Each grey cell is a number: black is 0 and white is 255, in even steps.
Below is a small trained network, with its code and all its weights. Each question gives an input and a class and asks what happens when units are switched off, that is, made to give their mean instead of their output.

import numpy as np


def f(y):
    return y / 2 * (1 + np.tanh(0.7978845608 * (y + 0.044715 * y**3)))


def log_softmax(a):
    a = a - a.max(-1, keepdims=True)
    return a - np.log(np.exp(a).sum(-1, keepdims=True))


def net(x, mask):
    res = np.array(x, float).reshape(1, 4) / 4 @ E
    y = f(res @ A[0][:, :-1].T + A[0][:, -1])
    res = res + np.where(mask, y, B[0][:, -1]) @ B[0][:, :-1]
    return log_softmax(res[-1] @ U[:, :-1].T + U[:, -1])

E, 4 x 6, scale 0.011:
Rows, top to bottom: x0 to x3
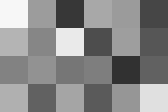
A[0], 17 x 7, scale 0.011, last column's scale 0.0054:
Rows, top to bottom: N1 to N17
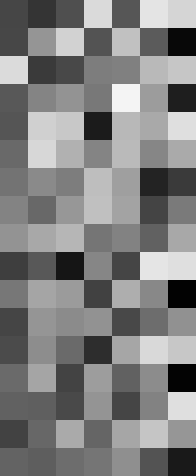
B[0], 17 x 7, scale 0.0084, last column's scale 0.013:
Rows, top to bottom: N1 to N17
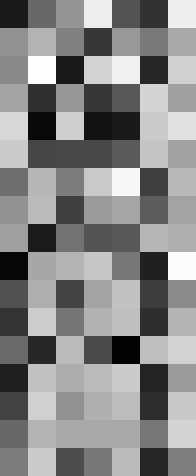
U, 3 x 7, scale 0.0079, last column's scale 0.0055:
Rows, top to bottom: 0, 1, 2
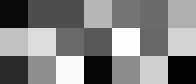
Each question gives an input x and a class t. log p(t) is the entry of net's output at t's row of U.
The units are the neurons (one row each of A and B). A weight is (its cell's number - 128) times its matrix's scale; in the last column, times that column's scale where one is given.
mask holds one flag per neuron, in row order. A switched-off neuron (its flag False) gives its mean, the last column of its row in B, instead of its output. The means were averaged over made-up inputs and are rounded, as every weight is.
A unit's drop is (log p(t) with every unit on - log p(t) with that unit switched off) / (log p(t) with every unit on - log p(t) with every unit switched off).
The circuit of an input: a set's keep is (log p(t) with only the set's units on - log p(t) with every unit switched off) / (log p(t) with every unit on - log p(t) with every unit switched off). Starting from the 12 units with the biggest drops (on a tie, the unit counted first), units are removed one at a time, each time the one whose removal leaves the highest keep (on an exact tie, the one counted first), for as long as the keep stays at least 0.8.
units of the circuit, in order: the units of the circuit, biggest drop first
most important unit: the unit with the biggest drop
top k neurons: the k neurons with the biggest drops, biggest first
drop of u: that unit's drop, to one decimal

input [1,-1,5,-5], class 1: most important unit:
N1
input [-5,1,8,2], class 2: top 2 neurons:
(N3; N5)
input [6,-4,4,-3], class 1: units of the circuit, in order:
(N1; N13)
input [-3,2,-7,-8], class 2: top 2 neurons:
(N3; N4)
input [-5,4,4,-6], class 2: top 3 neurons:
(N3; N1; N5)
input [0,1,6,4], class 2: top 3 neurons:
(N1; N7; N8)
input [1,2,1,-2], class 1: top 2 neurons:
(N1; N13)
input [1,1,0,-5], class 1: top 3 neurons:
(N1; N10; N13)
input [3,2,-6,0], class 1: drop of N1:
0.1
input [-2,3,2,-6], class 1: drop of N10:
0.2
